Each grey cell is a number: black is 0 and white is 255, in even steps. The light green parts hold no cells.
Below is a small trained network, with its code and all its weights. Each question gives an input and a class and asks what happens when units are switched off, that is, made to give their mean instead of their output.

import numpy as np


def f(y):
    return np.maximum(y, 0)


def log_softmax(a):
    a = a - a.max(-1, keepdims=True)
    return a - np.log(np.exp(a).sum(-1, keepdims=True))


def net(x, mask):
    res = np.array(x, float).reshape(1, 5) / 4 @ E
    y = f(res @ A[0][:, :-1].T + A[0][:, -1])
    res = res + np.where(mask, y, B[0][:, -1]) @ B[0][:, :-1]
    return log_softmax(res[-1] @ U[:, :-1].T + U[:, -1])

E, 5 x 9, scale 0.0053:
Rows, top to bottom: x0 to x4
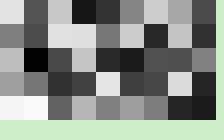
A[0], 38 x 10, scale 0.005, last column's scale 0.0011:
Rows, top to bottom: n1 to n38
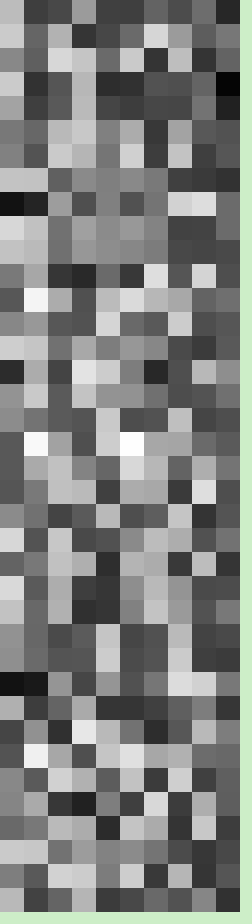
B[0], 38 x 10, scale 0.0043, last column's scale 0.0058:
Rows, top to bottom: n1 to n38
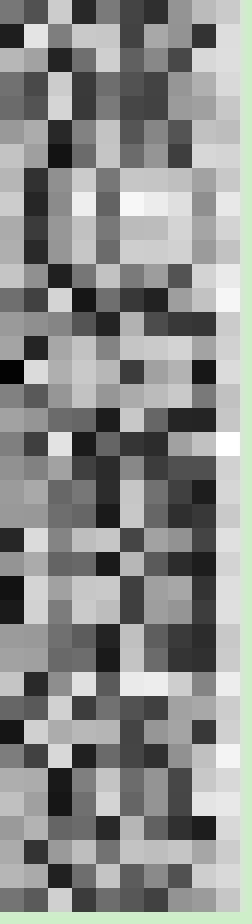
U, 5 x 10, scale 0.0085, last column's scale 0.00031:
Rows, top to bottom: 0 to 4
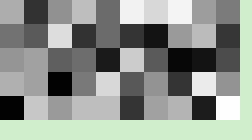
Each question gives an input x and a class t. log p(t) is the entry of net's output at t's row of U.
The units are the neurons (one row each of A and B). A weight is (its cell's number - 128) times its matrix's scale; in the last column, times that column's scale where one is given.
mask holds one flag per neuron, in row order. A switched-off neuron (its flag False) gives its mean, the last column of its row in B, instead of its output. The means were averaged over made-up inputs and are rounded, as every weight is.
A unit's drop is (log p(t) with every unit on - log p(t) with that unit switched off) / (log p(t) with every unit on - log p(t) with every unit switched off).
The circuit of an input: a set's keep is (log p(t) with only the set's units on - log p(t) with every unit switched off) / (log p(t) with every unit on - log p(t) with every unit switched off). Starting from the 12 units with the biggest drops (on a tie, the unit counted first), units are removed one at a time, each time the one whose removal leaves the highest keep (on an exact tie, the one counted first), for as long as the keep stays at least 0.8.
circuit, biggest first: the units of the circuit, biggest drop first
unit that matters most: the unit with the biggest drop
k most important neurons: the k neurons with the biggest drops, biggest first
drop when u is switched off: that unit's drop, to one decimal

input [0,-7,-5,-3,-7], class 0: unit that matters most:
n9
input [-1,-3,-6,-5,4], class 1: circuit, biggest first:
(n19; n13)
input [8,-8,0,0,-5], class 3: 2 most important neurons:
(n12; n34)
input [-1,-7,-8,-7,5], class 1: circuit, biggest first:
(n19; n13)
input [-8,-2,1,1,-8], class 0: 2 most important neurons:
(n9; n29)
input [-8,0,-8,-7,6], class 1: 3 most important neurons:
(n19; n13; n32)
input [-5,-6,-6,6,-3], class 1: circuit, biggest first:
(n19; n32)
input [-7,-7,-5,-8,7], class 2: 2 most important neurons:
(n35; n21)
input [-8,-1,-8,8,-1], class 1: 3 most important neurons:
(n19; n32; n13)
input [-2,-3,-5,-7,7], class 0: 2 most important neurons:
(n15; n10)
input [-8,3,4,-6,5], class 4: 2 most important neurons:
(n16; n31)
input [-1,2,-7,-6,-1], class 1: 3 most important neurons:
(n19; n13; n32)
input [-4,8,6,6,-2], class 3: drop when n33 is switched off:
0.2
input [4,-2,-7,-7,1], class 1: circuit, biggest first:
(n13)
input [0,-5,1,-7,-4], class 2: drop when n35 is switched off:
0.1
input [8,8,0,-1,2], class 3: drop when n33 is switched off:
0.2
